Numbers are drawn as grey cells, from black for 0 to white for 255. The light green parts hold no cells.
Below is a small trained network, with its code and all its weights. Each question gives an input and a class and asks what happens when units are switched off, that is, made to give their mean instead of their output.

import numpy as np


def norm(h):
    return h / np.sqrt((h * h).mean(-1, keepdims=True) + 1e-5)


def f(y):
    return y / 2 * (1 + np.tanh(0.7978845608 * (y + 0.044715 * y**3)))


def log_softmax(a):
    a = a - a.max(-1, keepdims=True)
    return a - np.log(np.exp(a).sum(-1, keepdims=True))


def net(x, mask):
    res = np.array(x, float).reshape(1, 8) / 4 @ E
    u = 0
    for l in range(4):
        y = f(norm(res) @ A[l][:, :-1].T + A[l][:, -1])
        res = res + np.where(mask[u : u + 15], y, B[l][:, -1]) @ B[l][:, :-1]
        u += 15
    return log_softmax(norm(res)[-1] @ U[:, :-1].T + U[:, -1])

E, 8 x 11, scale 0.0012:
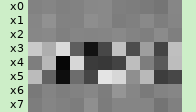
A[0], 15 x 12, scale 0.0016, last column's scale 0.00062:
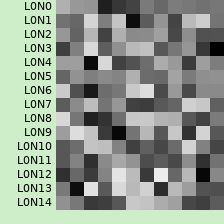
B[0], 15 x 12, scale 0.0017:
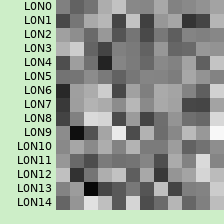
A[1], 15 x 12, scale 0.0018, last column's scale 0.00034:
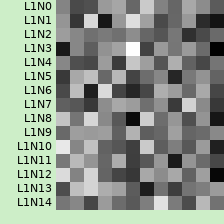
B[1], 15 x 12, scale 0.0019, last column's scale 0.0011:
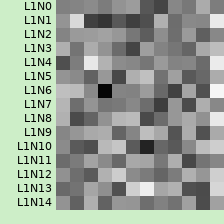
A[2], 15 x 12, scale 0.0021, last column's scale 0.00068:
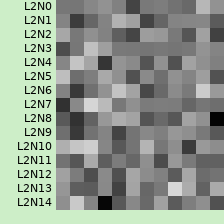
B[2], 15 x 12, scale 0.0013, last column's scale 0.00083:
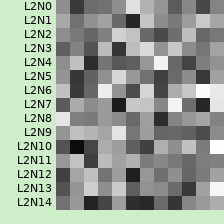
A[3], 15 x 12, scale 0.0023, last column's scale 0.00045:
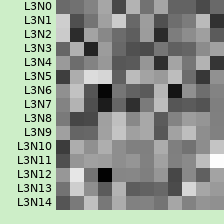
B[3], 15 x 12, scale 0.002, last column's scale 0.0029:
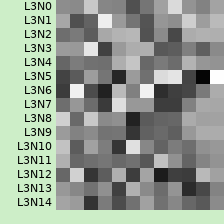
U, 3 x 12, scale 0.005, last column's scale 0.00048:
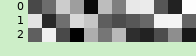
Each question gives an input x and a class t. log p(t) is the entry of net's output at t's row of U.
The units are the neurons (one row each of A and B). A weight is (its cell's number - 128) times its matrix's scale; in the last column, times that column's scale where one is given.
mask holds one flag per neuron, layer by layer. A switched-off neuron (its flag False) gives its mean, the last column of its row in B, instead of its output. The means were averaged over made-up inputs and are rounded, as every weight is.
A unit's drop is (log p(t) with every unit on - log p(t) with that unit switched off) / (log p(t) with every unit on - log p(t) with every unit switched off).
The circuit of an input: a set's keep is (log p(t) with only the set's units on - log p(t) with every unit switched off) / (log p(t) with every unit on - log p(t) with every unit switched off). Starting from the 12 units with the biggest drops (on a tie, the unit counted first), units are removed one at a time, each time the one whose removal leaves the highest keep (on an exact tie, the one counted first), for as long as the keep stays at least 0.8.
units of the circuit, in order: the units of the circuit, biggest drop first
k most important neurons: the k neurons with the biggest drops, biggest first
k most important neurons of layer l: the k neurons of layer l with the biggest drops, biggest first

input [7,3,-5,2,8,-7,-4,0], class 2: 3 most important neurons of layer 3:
[L3N7, L3N6, L3N12]
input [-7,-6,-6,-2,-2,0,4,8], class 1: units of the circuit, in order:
[L0N12]
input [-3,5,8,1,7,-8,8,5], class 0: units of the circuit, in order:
[L1N13, L0N1, L0N7]
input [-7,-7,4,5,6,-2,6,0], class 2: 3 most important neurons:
[L1N6, L0N12, L0N4]
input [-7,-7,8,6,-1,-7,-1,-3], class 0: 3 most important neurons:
[L0N1, L0N7, L0N12]
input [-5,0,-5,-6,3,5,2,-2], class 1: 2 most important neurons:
[L0N12, L0N1]
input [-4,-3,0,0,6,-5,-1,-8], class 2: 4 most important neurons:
[L1N6, L0N8, L0N14, L0N6]
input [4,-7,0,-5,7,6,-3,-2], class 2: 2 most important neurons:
[L1N6, L0N4]
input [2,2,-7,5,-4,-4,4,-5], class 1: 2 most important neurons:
[L0N8, L0N6]
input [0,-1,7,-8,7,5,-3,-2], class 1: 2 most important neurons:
[L0N12, L1N1]
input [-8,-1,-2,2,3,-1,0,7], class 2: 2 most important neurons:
[L1N6, L0N12]
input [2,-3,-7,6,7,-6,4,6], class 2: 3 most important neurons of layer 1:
[L1N6, L1N4, L1N3]
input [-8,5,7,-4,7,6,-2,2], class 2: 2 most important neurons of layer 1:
[L1N6, L1N13]
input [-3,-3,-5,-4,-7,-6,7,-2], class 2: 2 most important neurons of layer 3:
[L3N12, L3N6]
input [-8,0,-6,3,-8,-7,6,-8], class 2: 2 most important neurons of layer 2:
[L2N14, L2N4]
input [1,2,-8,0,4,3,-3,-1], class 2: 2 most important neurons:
[L1N6, L0N4]
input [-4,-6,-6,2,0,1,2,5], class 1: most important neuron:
[L0N9]
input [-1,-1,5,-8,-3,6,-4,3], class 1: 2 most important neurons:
[L0N12, L0N1]
